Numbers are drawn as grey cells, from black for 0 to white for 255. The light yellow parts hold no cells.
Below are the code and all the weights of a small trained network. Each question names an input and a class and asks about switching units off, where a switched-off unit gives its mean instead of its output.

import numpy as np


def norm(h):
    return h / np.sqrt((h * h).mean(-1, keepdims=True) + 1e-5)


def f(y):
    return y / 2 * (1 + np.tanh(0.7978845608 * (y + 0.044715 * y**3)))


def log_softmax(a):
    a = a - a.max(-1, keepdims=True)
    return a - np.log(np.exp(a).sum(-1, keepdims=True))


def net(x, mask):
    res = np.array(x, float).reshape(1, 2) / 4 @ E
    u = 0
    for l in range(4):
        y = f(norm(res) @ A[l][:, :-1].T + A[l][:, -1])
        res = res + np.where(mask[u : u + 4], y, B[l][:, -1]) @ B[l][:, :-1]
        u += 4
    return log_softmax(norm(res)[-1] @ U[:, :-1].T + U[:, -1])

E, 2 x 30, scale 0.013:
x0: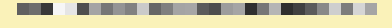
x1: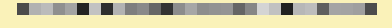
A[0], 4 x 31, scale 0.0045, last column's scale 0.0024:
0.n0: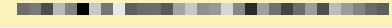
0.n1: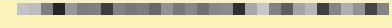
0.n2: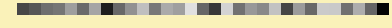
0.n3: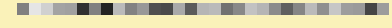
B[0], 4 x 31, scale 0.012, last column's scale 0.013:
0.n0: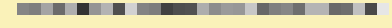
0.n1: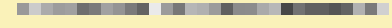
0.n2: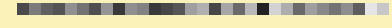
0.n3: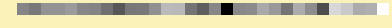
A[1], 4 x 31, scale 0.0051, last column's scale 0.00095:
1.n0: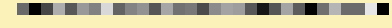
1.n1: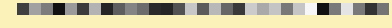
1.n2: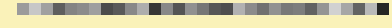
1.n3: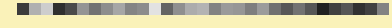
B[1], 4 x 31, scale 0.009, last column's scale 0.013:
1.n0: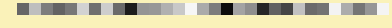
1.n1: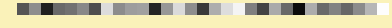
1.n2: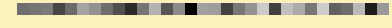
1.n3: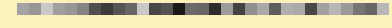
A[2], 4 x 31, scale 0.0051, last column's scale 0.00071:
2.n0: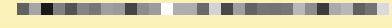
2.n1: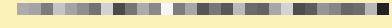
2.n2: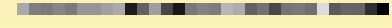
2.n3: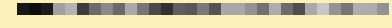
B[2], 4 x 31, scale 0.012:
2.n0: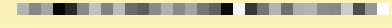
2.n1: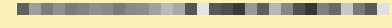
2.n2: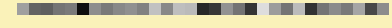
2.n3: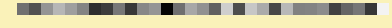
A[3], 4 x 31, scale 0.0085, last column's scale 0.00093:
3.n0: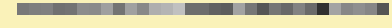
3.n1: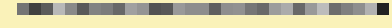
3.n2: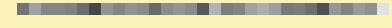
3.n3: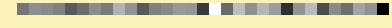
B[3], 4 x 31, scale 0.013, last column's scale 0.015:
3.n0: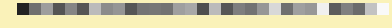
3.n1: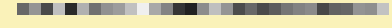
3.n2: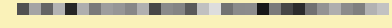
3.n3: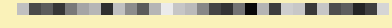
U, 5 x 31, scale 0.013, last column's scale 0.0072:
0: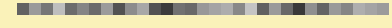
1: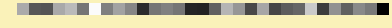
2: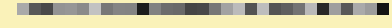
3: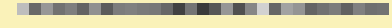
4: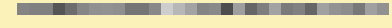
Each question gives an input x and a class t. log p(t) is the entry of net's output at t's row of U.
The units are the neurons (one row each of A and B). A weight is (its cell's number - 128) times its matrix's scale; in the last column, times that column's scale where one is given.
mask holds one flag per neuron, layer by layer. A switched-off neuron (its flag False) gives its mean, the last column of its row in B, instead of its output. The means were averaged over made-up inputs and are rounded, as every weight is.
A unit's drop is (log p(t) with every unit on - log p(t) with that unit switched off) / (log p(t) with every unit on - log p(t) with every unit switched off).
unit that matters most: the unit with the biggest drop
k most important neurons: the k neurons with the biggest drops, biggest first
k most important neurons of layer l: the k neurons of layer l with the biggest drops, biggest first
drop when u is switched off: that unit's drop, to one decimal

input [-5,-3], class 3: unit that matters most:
0.n3
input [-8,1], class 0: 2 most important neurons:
1.n3, 0.n3
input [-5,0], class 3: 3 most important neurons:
0.n3, 0.n2, 1.n3
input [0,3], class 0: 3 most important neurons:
0.n0, 0.n2, 1.n0
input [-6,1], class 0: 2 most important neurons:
1.n3, 0.n3
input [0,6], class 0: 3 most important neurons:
0.n0, 0.n2, 1.n0
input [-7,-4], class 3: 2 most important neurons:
0.n3, 1.n0
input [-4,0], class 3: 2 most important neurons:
0.n3, 0.n2
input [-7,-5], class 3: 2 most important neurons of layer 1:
1.n1, 1.n0
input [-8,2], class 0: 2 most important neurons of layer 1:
1.n3, 1.n0
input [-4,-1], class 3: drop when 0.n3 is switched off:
0.8
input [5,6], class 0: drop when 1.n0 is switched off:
0.0
